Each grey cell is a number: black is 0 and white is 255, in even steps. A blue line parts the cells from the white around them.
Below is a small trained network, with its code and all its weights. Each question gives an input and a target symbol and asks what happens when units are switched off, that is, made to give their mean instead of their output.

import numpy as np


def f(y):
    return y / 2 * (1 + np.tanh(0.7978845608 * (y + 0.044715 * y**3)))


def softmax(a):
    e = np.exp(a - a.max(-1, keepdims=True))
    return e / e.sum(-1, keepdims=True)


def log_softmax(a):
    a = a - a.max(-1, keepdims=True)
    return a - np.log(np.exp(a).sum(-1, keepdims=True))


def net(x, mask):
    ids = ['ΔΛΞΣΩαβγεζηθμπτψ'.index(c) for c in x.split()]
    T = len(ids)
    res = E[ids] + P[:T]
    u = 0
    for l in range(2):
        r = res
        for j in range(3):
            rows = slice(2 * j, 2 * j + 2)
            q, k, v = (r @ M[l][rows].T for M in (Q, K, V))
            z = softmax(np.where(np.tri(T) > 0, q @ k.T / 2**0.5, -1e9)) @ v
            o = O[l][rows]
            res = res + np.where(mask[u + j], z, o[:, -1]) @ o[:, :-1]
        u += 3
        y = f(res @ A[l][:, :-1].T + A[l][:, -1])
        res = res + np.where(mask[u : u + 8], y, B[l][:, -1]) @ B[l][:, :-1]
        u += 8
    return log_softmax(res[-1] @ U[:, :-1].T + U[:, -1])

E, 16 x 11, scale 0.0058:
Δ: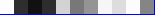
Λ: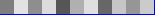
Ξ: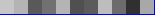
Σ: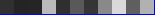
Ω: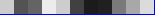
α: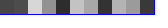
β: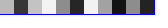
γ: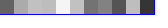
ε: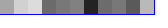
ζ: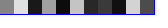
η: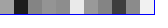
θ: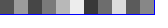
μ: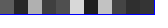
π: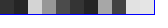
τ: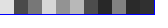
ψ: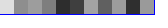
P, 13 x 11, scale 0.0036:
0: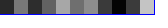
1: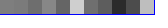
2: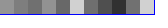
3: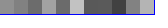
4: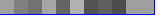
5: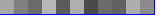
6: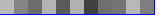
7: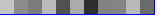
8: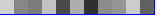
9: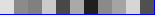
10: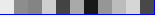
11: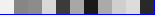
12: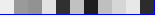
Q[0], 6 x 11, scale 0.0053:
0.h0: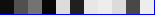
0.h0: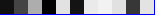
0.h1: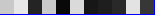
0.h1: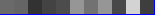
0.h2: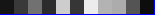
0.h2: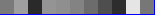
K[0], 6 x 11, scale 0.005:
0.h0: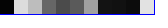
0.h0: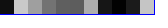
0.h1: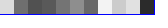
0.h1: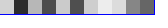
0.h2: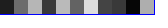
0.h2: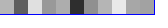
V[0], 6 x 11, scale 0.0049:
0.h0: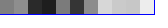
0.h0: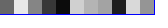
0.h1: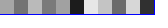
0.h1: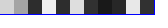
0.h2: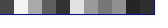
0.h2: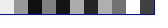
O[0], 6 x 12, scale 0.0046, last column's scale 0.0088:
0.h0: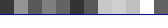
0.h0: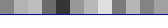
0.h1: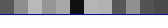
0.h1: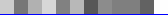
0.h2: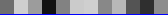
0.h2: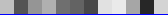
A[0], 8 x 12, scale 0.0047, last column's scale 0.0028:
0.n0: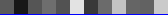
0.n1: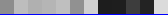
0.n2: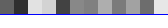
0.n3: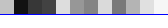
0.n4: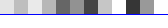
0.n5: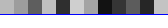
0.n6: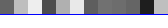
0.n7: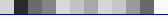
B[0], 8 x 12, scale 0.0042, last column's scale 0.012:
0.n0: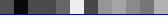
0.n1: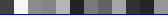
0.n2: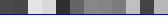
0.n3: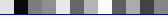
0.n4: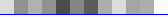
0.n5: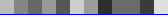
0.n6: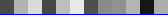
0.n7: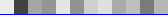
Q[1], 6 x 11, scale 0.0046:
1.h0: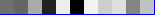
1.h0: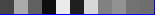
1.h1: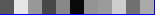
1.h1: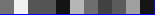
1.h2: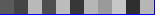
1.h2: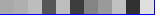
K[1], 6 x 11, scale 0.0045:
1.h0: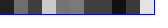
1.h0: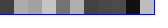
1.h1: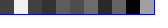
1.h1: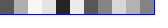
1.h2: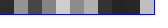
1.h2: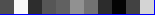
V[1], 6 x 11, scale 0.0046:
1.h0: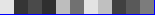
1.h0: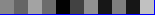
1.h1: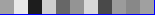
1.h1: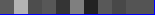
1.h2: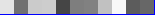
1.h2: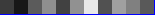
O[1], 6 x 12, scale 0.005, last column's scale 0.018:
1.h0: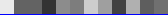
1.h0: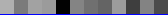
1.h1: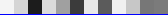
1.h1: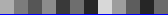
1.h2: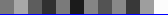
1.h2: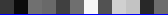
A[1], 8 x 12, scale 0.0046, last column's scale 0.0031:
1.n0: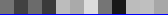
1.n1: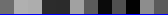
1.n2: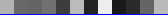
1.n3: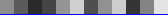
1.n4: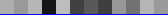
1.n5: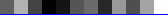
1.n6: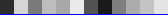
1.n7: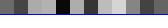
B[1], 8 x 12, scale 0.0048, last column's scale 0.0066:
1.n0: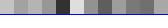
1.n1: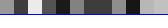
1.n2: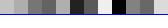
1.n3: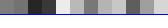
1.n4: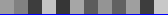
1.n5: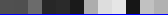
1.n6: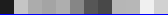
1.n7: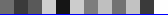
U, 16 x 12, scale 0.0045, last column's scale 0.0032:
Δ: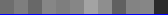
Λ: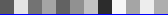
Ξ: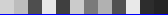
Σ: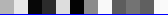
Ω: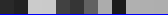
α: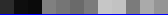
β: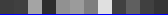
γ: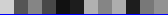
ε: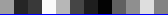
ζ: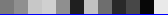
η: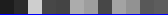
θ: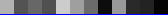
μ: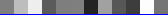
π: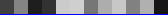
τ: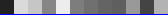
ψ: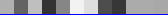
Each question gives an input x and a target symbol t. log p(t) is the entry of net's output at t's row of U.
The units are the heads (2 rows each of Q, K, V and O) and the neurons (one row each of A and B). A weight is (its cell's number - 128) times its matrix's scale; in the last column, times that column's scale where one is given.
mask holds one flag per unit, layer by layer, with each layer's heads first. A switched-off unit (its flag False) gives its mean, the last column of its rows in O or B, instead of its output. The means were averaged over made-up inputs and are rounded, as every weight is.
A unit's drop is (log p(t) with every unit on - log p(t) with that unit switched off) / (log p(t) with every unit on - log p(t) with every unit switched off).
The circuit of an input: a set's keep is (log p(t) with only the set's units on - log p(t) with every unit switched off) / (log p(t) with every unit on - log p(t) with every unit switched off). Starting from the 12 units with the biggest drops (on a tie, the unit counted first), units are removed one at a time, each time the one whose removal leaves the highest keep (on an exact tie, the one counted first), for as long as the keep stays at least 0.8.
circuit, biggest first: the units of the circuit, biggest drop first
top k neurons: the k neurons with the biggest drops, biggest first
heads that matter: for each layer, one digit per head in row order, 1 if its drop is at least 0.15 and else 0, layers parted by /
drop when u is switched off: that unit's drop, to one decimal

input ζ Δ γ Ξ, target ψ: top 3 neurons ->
0.n3, 1.n0, 0.n7
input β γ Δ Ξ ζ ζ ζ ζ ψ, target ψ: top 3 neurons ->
0.n3, 0.n7, 0.n1
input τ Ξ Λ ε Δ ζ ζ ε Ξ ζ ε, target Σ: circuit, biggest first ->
1.h0, 0.n3
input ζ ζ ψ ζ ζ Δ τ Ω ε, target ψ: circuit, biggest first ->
1.h0, 1.h1, 0.n3, 0.n7
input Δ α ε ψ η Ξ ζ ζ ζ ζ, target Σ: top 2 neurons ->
0.n3, 1.n7
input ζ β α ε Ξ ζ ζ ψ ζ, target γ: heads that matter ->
000 / 101
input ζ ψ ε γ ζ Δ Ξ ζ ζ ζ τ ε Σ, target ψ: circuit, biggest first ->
1.h1, 1.h0, 0.n3, 0.n7
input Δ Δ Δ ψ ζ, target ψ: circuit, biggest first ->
1.h0, 0.n3, 1.h1, 1.n0
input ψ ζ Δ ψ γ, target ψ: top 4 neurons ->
0.n3, 1.n0, 0.n7, 0.n1
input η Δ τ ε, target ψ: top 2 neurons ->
0.n3, 1.n0
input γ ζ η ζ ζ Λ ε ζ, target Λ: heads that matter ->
010 / 110
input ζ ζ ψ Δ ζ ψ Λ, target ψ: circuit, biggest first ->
1.h0, 0.n3, 1.h1, 0.n7
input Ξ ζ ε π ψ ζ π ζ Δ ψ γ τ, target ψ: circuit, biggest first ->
1.h1, 1.h0, 0.n3, 0.n7
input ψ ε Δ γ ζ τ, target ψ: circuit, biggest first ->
1.h0, 0.n3, 1.h1, 0.n7
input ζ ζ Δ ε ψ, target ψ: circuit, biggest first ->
1.h0, 1.h1, 0.n3, 0.n7
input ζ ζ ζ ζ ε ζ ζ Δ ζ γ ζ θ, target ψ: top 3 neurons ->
0.n7, 0.n3, 1.n0
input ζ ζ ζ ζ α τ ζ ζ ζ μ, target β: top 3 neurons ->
0.n0, 0.n6, 1.n2
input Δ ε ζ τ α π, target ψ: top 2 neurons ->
0.n3, 1.n0
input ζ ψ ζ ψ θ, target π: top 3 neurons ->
1.n3, 0.n0, 0.n2
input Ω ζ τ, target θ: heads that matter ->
100 / 000
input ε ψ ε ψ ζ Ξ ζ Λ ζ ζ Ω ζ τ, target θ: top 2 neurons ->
0.n7, 0.n5
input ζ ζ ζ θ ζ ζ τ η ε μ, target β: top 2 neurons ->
0.n0, 0.n6
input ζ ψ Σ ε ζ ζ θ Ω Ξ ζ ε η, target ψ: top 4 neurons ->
0.n7, 0.n3, 1.n0, 0.n1
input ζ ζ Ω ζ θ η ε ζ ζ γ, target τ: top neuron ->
0.n6
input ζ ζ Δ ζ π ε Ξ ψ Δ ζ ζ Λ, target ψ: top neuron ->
0.n3
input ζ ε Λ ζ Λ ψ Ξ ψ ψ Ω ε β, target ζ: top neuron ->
1.n3
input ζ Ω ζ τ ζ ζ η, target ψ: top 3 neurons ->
0.n7, 0.n3, 1.n0
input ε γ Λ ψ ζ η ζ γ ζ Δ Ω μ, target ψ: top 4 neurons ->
0.n7, 0.n3, 1.n0, 0.n1
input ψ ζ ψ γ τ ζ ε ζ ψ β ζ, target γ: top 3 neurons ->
0.n4, 1.n5, 1.n1
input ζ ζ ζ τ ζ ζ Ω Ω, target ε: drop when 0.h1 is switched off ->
0.1
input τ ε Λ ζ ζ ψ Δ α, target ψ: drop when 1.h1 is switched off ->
0.5
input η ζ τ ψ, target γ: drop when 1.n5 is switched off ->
0.2
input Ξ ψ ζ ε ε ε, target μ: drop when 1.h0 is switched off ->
0.3
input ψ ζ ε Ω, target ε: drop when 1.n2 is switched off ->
0.0
